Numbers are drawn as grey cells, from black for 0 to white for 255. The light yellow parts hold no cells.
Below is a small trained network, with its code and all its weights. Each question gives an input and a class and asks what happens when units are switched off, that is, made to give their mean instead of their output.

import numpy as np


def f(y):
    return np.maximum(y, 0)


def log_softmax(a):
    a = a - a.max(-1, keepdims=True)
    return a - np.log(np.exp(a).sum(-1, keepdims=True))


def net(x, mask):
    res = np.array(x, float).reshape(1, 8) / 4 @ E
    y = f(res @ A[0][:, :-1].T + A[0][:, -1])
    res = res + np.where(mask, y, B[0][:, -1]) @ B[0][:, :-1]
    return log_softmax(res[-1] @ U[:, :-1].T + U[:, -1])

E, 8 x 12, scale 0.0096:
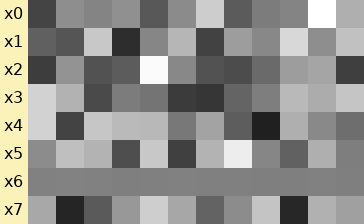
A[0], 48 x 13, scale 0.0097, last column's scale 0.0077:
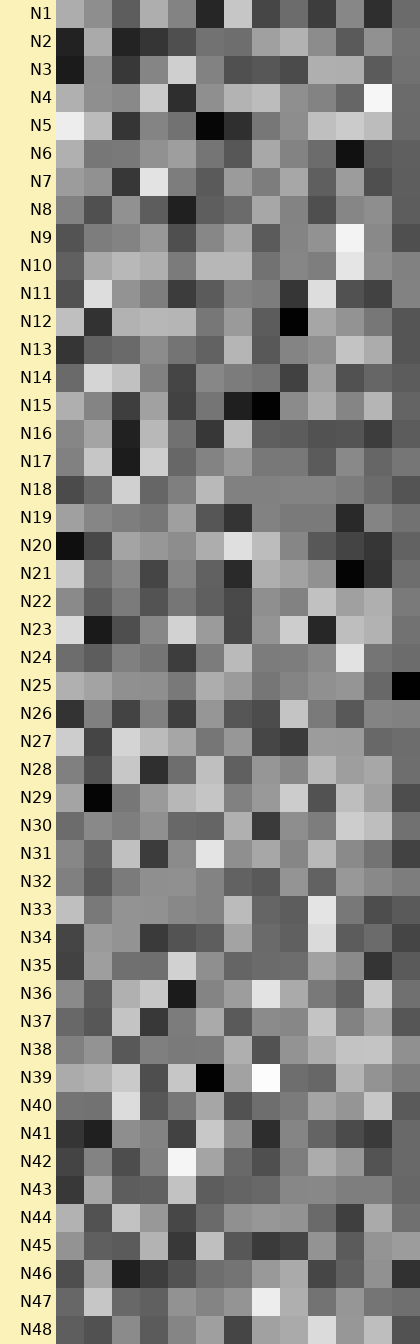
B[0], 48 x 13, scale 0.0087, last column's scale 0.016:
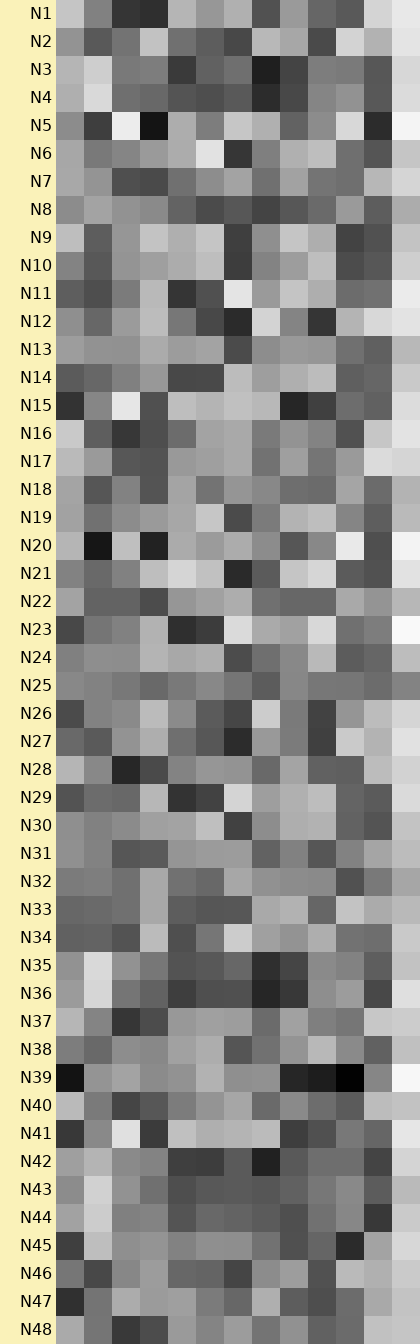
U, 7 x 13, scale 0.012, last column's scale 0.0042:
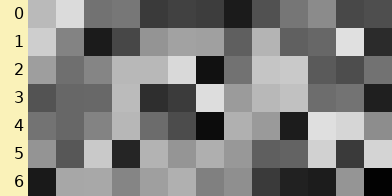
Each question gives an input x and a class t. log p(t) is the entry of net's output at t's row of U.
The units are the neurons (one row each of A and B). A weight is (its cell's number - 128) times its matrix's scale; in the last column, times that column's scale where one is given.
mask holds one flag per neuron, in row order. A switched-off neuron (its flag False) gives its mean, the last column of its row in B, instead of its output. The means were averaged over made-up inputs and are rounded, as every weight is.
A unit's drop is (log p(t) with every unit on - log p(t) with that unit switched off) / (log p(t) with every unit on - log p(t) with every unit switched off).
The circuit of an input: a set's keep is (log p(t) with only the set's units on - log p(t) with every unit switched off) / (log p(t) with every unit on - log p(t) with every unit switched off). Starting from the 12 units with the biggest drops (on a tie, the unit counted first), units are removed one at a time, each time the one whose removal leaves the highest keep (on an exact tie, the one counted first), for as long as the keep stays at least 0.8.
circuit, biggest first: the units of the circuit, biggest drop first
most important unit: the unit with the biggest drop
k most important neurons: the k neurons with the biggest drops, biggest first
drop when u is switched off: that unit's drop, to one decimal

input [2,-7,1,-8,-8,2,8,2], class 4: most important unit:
N46
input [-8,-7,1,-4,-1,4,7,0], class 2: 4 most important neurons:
N21, N6, N19, N28
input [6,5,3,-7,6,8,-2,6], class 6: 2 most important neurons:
N39, N5
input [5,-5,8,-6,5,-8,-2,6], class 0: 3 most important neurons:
N42, N3, N39
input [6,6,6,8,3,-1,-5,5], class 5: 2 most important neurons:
N5, N15
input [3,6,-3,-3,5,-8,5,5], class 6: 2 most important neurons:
N41, N45
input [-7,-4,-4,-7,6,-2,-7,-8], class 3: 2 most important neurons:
N11, N14
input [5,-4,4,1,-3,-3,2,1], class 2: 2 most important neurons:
N9, N36
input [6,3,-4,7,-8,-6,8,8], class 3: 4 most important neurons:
N23, N29, N12, N27
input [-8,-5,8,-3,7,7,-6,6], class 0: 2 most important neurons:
N42, N35
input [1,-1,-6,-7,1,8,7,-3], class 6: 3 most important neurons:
N39, N5, N47
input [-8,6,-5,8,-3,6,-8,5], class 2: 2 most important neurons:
N21, N19
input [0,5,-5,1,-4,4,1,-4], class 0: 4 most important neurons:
N36, N4, N1, N8
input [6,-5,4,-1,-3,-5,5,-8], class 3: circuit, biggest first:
N11
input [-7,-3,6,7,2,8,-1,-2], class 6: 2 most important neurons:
N39, N20
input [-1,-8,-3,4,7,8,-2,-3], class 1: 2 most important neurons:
N1, N16
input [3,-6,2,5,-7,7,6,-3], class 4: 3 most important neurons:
N2, N46, N47
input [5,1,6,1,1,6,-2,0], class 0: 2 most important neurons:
N3, N42
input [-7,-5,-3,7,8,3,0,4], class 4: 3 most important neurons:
N12, N27, N33
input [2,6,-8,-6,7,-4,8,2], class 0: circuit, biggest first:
N36
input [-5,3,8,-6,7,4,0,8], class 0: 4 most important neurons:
N42, N35, N3, N11
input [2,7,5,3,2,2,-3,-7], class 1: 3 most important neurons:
N37, N28, N23
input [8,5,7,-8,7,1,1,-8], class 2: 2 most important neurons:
N10, N9
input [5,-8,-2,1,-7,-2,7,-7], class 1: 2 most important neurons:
N17, N16
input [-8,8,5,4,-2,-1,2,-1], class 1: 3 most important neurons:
N48, N37, N28
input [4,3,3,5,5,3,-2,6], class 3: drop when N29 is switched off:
0.3
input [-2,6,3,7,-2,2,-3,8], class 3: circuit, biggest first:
N23
